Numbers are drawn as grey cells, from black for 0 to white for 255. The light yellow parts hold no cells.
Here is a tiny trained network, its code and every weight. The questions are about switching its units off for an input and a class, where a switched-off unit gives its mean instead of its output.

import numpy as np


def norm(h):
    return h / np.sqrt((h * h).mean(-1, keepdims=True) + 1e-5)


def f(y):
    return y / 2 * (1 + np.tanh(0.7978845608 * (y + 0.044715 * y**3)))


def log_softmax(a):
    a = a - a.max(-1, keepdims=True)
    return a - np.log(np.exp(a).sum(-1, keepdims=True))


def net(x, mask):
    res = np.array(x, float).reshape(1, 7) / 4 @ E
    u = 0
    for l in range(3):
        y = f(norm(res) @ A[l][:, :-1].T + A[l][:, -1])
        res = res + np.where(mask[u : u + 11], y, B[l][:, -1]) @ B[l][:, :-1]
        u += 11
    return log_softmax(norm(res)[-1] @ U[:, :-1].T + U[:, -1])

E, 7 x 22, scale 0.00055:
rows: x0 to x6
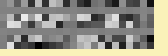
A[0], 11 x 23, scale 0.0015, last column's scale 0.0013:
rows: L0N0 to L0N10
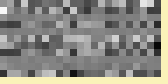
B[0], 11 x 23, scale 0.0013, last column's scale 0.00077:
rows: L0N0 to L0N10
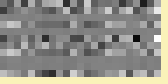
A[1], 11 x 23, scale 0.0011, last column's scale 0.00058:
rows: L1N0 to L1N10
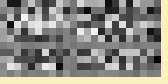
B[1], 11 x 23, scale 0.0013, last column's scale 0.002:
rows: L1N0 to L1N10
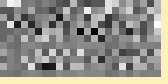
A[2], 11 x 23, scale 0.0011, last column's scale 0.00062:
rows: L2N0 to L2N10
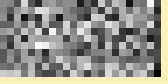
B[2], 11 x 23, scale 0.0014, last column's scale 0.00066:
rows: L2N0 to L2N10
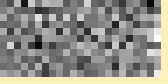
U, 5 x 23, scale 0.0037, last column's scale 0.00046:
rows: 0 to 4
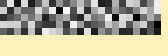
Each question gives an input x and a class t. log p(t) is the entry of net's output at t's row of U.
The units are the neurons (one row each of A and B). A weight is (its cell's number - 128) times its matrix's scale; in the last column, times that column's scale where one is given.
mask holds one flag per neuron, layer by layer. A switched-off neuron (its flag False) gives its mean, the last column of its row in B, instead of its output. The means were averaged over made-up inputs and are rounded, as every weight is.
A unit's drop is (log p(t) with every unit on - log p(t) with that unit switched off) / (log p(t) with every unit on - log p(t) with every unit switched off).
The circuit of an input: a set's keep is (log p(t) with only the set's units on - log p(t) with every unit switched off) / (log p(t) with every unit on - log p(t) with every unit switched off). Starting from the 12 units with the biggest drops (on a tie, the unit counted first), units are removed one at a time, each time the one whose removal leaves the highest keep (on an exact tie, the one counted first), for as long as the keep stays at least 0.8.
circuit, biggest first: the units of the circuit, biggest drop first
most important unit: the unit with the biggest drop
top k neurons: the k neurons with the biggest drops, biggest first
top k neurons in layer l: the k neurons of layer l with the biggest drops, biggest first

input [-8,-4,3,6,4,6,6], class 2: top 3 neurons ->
[L1N3; L0N5; L2N3]
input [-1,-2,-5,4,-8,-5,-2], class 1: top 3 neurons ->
[L1N4; L1N7; L2N2]
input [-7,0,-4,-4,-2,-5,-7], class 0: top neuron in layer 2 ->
[L2N6]
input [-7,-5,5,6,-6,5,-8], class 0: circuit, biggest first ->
[L1N3; L2N6]
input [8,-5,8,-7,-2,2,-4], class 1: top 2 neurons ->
[L2N4; L1N2]
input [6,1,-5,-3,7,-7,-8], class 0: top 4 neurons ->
[L1N3; L1N4; L2N6; L0N5]
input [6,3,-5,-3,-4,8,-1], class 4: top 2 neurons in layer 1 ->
[L1N4; L1N2]
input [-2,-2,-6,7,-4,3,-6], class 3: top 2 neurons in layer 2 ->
[L2N10; L2N4]
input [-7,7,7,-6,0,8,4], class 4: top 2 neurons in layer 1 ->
[L1N4; L1N7]
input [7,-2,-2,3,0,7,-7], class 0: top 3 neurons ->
[L1N3; L2N6; L0N5]
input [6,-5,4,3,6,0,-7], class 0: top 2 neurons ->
[L1N3; L0N5]
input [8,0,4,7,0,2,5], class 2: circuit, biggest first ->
[L1N1; L0N1]
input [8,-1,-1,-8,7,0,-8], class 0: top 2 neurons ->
[L1N3; L2N6]
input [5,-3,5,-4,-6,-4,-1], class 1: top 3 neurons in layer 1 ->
[L1N2; L1N4; L1N9]
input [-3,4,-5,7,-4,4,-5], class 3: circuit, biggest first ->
[L1N9]
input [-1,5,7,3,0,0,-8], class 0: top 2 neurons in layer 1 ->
[L1N3; L1N7]
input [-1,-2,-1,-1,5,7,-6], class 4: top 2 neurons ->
[L1N4; L2N5]
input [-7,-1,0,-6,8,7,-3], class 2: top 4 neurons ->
[L0N5; L2N3; L0N0; L2N9]
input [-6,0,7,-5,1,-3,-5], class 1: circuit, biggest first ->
[L2N4; L1N2]
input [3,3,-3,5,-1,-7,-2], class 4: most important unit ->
L0N0
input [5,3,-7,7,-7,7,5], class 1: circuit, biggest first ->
[L2N2; L1N3]
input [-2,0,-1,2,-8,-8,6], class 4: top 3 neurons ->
[L0N0; L2N0; L1N3]
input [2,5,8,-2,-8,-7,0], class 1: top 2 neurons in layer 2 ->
[L2N4; L2N5]
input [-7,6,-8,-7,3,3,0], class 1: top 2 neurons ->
[L2N2; L1N7]
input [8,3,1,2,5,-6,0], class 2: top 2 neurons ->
[L1N1; L1N4]
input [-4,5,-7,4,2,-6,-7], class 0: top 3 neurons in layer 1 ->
[L1N3; L1N2; L1N4]
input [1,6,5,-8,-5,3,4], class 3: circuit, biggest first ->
[L1N0]
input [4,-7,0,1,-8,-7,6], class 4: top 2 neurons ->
[L0N0; L2N0]
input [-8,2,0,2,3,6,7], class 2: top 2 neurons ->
[L0N5; L1N3]
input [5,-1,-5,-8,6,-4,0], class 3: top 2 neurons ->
[L1N0; L1N2]
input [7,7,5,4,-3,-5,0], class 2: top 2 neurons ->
[L1N1; L1N7]
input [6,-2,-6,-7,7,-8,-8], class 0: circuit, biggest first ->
[L1N3; L2N6]
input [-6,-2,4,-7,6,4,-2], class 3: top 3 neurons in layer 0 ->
[L0N1; L0N7; L0N3]
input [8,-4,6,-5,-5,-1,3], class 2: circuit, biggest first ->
[L1N1]
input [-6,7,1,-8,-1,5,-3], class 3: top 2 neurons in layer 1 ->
[L1N0; L1N1]
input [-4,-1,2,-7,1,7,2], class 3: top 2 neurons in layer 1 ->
[L1N0; L1N1]
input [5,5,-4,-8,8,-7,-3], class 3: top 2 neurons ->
[L1N0; L1N4]
